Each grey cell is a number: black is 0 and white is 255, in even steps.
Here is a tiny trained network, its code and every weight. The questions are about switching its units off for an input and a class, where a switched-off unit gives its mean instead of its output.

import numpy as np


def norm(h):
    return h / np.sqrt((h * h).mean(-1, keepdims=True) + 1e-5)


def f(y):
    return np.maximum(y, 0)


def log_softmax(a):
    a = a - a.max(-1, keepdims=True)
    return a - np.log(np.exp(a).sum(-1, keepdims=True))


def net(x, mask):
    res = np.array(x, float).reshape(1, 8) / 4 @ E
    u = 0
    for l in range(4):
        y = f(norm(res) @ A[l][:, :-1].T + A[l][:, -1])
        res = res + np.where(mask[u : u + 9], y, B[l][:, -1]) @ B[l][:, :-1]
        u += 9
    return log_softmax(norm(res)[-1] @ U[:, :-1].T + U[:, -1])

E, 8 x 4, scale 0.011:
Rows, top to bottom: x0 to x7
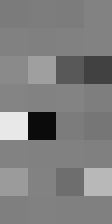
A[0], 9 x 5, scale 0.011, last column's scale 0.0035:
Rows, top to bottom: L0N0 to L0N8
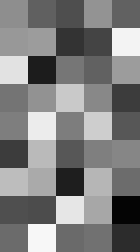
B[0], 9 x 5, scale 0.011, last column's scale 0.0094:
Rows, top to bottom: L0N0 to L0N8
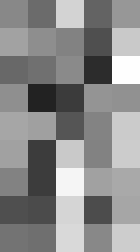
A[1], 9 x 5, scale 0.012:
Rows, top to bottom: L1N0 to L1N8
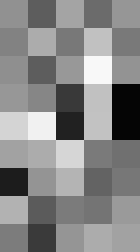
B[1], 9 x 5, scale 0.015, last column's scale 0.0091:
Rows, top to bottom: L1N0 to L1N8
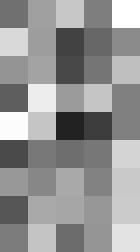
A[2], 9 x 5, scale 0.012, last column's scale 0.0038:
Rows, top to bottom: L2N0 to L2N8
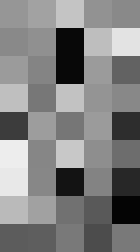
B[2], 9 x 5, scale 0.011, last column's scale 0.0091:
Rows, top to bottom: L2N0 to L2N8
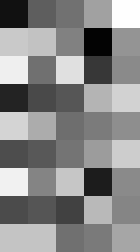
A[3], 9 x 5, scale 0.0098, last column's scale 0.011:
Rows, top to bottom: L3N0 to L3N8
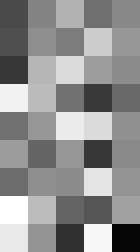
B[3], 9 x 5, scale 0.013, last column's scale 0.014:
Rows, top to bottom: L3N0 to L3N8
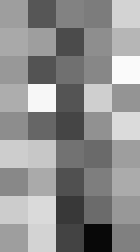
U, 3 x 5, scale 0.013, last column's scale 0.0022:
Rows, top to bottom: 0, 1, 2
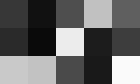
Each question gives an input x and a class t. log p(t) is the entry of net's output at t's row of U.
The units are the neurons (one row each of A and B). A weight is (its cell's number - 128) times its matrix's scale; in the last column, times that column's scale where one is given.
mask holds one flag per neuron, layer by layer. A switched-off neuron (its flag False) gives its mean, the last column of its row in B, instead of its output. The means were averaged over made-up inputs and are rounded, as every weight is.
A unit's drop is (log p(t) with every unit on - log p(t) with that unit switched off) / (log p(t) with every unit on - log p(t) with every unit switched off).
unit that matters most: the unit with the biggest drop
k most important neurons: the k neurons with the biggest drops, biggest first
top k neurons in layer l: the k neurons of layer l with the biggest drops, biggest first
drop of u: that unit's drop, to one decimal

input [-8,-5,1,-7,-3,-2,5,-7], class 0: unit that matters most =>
L0N5
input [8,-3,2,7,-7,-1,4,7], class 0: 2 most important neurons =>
(L0N8 L0N5)
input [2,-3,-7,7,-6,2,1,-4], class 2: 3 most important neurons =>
(L0N2 L1N2 L0N4)
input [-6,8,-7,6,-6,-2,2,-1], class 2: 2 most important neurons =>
(L0N2 L1N2)
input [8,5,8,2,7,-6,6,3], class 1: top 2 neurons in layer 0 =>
(L0N2 L0N6)
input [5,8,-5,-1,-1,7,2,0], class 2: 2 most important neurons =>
(L0N2 L1N2)
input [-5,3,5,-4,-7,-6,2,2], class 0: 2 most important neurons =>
(L0N2 L0N7)
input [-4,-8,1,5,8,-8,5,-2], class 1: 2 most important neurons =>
(L0N2 L0N0)
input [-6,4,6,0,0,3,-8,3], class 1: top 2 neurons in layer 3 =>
(L3N1 L3N7)
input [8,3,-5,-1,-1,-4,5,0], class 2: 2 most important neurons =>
(L0N2 L1N2)
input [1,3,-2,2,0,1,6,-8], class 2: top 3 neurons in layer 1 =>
(L1N2 L1N8 L1N6)
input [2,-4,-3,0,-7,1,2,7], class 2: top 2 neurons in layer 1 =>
(L1N2 L1N0)
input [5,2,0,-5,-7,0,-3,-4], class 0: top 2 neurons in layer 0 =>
(L0N2 L0N7)
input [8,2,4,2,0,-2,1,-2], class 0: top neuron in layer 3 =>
(L3N4)
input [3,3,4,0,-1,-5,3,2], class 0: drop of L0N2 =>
0.3
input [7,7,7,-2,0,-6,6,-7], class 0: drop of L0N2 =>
0.3
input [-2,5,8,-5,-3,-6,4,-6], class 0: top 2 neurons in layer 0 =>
(L0N2 L0N7)
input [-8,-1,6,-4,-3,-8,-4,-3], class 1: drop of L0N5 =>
0.0
